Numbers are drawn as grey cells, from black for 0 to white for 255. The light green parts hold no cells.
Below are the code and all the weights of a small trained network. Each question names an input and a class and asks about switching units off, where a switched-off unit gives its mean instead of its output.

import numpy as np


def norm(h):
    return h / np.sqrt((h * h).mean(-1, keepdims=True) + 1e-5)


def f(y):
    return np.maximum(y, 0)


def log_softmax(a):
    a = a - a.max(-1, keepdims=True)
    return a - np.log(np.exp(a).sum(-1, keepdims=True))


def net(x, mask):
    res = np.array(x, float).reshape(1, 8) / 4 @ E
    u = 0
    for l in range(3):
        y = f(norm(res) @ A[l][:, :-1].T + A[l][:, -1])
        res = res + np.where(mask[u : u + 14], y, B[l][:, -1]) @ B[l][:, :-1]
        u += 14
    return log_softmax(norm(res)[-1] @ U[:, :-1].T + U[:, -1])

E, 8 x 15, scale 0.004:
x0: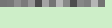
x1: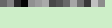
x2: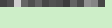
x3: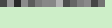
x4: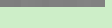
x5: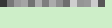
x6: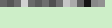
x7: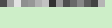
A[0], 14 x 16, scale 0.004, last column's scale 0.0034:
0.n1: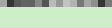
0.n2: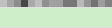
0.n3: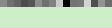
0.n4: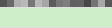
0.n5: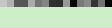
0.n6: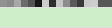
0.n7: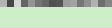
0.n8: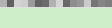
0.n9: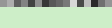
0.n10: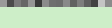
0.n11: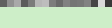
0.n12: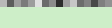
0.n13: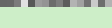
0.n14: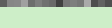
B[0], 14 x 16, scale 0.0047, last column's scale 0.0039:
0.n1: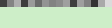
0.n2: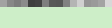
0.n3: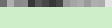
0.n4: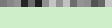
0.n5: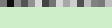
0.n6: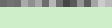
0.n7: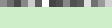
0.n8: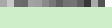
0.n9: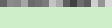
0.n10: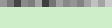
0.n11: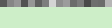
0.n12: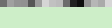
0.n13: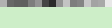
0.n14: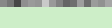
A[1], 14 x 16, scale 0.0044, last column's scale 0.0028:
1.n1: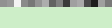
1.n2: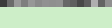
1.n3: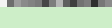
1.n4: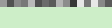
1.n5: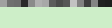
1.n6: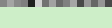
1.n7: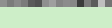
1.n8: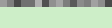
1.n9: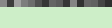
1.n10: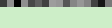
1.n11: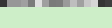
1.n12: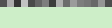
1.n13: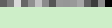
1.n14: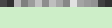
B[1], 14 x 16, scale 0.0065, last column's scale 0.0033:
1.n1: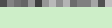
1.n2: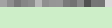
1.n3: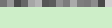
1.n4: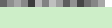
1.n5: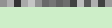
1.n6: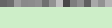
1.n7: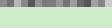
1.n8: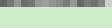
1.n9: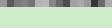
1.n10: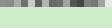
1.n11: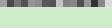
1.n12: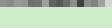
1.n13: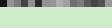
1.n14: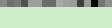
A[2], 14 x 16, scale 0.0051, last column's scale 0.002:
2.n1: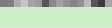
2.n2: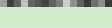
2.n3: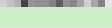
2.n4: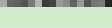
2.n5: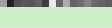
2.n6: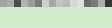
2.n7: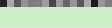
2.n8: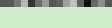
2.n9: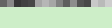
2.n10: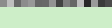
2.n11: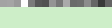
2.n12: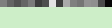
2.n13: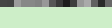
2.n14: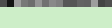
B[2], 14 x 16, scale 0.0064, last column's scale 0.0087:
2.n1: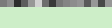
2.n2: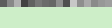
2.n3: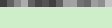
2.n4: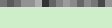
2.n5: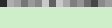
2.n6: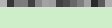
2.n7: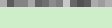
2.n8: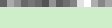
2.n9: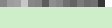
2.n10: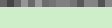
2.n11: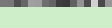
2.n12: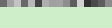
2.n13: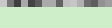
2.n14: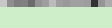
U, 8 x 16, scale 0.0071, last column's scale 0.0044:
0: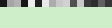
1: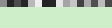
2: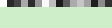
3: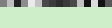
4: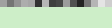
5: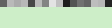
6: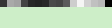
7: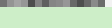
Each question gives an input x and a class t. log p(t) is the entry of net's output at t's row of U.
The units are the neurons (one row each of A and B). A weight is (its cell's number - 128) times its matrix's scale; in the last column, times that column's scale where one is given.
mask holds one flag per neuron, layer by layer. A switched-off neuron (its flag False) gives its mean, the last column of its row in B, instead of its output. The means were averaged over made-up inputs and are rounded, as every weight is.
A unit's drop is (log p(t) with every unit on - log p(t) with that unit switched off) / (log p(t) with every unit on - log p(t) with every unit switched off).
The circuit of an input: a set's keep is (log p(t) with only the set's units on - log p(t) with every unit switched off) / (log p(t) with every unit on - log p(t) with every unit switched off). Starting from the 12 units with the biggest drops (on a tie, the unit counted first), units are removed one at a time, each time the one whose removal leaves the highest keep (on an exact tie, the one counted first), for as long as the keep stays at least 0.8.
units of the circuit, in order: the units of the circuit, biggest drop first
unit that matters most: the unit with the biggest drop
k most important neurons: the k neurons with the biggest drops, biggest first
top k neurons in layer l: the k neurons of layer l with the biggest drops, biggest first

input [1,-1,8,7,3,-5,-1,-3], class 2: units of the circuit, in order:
1.n9, 2.n13
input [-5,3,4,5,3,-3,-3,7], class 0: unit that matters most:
0.n11
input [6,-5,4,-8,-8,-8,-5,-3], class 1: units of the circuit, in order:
0.n5, 1.n3
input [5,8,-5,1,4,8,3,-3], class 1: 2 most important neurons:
1.n11, 0.n8
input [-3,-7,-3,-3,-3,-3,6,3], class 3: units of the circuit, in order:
2.n11, 1.n3
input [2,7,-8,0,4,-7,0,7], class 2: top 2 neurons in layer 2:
2.n6, 2.n5
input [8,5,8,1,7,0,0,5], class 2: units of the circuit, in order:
2.n13, 2.n14, 1.n9
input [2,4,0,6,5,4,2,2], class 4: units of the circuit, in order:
1.n12, 2.n7
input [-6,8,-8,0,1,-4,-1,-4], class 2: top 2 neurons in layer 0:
0.n8, 0.n2
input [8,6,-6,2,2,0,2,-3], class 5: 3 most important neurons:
1.n4, 2.n9, 0.n8
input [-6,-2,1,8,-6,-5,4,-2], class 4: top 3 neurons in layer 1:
1.n10, 1.n12, 1.n4
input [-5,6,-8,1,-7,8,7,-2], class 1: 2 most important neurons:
1.n11, 0.n13
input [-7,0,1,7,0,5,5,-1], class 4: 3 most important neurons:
1.n10, 1.n12, 2.n7
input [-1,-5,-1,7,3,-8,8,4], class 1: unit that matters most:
1.n3
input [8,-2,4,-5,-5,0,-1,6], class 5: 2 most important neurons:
0.n6, 1.n4
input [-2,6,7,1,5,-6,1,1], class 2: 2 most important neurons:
1.n9, 2.n13
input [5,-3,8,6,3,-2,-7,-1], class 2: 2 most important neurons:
2.n13, 1.n9
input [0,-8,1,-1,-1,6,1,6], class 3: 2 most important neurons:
2.n1, 0.n8
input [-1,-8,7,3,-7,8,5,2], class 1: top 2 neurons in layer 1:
1.n11, 1.n14
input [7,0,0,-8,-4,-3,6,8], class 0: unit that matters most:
0.n4
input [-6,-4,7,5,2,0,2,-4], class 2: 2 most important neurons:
1.n9, 2.n13
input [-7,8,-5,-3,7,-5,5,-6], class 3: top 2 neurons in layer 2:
2.n9, 2.n14
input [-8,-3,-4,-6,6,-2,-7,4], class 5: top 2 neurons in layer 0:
0.n12, 0.n13
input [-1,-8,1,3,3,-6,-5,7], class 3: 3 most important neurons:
1.n3, 2.n1, 0.n1
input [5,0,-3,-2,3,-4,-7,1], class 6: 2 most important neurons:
0.n2, 2.n3
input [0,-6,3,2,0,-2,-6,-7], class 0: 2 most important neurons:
2.n12, 0.n1
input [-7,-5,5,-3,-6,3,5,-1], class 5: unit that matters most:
0.n12
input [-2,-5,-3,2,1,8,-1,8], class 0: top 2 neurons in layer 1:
1.n13, 1.n1
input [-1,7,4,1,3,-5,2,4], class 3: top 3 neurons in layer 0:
0.n13, 0.n1, 0.n11
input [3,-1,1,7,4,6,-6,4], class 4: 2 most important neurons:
0.n3, 2.n7
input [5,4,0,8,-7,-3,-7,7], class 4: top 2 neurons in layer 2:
2.n7, 2.n5
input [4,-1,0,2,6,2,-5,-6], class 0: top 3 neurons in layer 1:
1.n12, 1.n7, 1.n6
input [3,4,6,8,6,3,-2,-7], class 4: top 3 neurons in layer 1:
1.n10, 1.n1, 1.n12
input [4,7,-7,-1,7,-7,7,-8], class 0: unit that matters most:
2.n5
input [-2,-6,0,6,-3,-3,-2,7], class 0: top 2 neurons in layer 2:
2.n9, 2.n3
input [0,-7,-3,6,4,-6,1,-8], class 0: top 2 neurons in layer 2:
2.n5, 2.n12
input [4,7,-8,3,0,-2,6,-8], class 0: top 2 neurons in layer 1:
1.n2, 1.n9
